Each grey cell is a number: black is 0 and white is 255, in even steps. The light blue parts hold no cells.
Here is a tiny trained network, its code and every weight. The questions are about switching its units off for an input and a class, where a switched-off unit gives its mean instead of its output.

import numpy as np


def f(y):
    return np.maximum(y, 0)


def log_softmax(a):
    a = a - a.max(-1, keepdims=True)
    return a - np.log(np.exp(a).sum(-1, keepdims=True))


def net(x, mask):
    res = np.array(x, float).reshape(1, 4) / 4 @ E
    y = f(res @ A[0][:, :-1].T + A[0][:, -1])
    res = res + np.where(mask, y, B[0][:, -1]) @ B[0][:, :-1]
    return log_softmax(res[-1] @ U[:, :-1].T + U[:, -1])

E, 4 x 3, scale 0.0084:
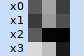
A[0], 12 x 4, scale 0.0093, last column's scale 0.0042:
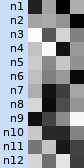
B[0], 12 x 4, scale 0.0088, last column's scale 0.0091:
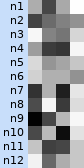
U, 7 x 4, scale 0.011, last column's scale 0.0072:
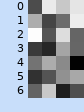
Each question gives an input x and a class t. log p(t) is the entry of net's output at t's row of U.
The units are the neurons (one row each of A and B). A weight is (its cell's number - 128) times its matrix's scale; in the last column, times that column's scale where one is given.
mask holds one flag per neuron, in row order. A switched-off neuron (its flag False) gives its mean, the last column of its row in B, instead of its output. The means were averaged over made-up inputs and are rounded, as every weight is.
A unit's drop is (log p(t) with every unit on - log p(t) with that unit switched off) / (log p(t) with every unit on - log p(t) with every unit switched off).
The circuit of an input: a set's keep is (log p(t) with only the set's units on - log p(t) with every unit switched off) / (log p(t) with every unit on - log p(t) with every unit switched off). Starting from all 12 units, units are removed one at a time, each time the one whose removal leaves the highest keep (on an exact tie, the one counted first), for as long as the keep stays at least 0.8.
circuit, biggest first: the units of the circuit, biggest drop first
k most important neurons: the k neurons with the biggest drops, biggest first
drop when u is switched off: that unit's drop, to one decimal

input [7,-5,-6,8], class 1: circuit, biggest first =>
(n4)
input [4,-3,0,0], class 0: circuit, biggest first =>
(n11 n4)
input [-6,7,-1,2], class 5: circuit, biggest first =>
(n3 n8)
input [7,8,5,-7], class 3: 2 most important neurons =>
(n1 n9)
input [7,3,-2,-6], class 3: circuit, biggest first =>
(n8 n9)
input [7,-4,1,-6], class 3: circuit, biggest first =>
(n8 n9)
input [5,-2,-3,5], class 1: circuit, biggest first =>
(n4 n8)
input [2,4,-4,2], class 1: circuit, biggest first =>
(n8 n4)
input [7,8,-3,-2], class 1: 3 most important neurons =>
(n11 n1 n7)
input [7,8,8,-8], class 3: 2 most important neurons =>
(n1 n9)
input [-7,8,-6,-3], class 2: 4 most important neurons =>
(n8 n7 n10 n12)
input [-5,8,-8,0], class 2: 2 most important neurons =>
(n8 n7)
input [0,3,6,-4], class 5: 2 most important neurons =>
(n9 n7)
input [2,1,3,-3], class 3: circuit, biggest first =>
(n9)
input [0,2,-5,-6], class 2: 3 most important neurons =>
(n8 n7 n10)
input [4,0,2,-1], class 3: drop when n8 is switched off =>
0.2
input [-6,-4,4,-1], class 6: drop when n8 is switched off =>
0.1
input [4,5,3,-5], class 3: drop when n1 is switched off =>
0.1
